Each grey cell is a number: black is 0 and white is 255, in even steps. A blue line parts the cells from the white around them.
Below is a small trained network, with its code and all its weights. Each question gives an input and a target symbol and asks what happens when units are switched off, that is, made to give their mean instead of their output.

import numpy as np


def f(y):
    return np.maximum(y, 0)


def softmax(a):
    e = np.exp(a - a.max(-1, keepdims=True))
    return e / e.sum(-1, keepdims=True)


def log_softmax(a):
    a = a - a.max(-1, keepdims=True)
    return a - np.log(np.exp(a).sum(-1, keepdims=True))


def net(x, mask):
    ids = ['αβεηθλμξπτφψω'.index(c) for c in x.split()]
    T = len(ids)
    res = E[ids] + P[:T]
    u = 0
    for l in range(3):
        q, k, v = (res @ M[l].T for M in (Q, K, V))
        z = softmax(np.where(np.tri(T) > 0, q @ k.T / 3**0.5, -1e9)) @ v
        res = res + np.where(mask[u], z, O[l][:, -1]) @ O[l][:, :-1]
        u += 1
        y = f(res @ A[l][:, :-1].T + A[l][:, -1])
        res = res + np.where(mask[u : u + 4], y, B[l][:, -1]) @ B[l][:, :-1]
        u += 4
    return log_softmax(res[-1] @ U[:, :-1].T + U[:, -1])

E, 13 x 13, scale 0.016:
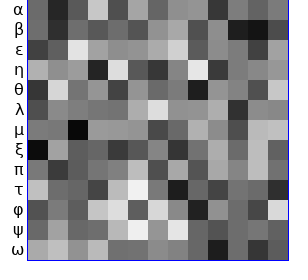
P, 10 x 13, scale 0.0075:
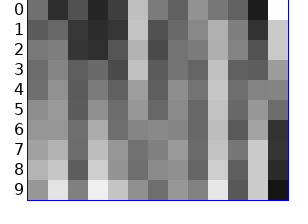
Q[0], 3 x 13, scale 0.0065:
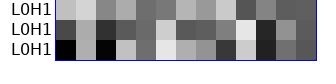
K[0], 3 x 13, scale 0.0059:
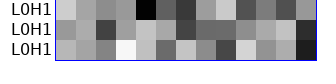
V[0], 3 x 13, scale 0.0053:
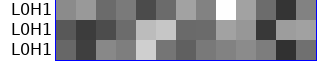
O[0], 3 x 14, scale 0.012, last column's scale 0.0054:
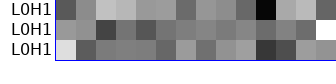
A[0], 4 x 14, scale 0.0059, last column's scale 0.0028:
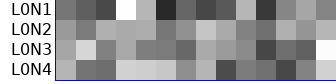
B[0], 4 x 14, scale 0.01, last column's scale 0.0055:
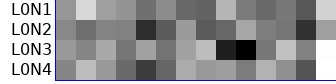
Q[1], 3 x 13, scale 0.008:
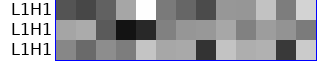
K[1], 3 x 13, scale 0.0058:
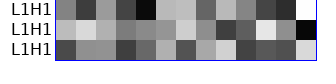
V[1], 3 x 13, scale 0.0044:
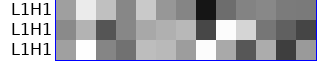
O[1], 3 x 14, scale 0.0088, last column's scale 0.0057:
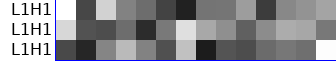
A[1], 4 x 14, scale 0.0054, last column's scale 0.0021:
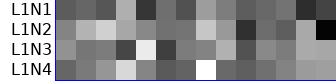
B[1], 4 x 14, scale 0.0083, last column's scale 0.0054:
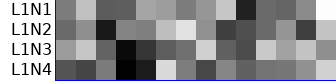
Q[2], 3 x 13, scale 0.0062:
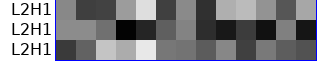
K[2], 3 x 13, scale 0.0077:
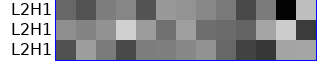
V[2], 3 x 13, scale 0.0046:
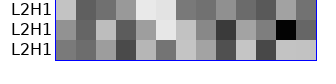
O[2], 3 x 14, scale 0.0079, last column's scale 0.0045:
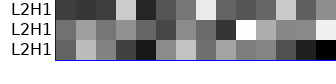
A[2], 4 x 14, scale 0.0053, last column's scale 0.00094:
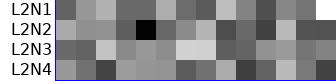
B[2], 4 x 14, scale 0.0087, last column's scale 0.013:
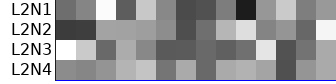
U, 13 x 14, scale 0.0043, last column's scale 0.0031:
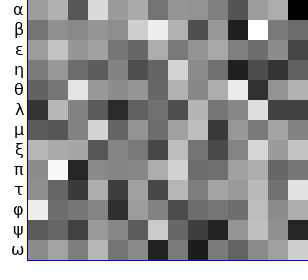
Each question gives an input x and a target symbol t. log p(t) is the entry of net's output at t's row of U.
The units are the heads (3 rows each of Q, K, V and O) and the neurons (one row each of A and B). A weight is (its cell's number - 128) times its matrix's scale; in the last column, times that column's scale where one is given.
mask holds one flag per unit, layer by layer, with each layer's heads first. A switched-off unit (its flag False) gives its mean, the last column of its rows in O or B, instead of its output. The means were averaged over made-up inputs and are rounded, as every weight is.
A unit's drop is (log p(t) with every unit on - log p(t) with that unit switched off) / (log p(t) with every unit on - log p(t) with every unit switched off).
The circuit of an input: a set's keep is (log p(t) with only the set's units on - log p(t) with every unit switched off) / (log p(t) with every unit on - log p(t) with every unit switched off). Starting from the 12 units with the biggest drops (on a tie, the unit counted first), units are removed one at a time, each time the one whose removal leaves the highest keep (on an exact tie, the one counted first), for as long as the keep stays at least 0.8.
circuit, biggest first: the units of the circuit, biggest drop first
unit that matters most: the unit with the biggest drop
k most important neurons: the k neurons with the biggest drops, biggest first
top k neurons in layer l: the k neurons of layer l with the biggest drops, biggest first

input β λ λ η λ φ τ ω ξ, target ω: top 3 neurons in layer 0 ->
L0N3, L0N4, L0N2
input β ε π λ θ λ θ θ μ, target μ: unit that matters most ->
L2H1
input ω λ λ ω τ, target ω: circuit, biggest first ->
L0N3, L1H1, L2H1
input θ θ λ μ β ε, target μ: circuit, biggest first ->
L2H1, L1N4, L0H1
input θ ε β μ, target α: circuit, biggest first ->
L2N4, L0N1, L0H1, L2H1
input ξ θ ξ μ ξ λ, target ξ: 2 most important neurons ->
L2N1, L1N4
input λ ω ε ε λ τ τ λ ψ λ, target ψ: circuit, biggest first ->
L1H1, L0N4, L0N3
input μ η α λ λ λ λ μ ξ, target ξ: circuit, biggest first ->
L2H1, L1H1, L2N1
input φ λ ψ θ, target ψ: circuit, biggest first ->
L1H1, L0N4
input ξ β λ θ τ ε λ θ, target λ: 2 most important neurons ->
L1N4, L0N3
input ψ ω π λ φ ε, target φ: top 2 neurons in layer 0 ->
L0N1, L0N4
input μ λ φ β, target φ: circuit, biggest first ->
L1H1, L0N1, L0H1
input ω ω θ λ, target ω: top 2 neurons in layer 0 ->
L0N4, L0N3
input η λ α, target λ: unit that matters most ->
L0H1
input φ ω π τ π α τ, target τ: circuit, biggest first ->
L2H1, L1H1, L2N2
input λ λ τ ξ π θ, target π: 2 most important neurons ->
L2N2, L0N1
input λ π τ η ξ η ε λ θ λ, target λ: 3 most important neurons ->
L2N2, L1N4, L2N1
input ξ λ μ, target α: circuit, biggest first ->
L2N4, L0H1, L0N1, L2H1
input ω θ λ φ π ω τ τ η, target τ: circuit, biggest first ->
L2N2, L2H1, L1H1, L1N3
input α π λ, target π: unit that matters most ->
L1H1
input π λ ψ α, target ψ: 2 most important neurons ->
L2N2, L0N4
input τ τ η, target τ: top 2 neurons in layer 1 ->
L1N3, L1N1
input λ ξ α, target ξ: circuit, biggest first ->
L2H1, L2N1, L0H1, L1H1
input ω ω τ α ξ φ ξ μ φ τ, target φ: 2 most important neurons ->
L0N4, L0N1
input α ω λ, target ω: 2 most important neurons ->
L0N3, L1N2
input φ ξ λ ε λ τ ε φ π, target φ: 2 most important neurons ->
L0N4, L0N1
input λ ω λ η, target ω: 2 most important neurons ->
L0N4, L1N2
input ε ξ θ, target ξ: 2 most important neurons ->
L2N1, L2N2
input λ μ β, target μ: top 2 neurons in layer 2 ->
L2N4, L2N2
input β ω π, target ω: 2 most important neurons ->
L0N3, L0N4
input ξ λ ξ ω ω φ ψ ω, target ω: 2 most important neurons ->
L0N3, L2N3
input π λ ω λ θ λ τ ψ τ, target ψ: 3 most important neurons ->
L0N3, L0N4, L2N2
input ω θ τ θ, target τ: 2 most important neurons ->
L2N2, L2N1
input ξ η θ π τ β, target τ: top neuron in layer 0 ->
L0N3
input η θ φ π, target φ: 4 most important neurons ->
L0N4, L0N1, L0N3, L1N1
